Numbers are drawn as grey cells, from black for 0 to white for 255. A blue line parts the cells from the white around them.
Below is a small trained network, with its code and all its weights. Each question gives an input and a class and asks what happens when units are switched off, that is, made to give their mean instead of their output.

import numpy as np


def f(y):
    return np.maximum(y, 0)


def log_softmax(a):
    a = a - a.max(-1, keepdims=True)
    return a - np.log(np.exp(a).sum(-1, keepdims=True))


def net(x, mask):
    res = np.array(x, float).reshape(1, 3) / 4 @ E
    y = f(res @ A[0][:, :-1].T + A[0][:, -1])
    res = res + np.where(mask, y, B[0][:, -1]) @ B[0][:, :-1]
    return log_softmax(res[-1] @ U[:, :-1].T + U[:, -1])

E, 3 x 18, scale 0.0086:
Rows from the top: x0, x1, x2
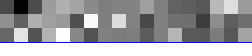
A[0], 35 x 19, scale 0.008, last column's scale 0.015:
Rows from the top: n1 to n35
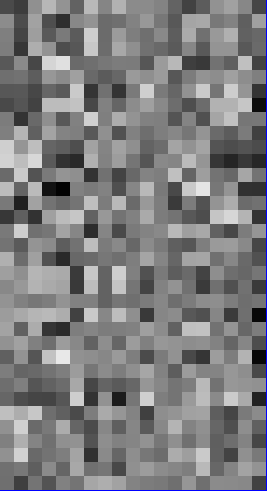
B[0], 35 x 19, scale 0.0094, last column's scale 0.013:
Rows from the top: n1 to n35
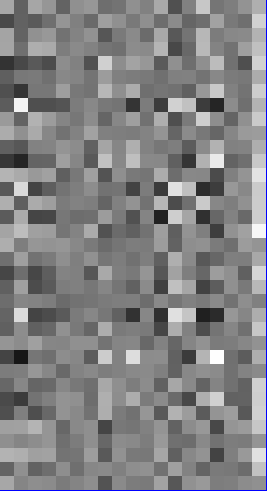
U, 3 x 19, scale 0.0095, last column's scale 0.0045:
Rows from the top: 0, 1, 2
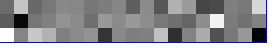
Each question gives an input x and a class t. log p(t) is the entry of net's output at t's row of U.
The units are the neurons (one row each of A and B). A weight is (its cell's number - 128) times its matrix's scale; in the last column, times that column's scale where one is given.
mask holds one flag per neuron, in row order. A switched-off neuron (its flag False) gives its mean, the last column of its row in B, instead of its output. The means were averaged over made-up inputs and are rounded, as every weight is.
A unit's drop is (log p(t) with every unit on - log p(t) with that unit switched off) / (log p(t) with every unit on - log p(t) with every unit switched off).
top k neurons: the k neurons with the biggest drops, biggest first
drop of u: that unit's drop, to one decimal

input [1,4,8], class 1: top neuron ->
n26
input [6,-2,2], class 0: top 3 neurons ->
n8, n16, n12
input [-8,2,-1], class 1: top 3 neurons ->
n12, n11, n8
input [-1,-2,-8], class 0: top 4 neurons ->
n14, n19, n24, n26
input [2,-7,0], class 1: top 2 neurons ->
n29, n7
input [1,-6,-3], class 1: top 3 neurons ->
n29, n7, n8
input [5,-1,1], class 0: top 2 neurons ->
n12, n8
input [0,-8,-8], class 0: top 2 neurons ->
n14, n19
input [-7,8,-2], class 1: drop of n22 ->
0.0
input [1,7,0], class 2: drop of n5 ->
0.2
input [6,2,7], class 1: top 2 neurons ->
n26, n5
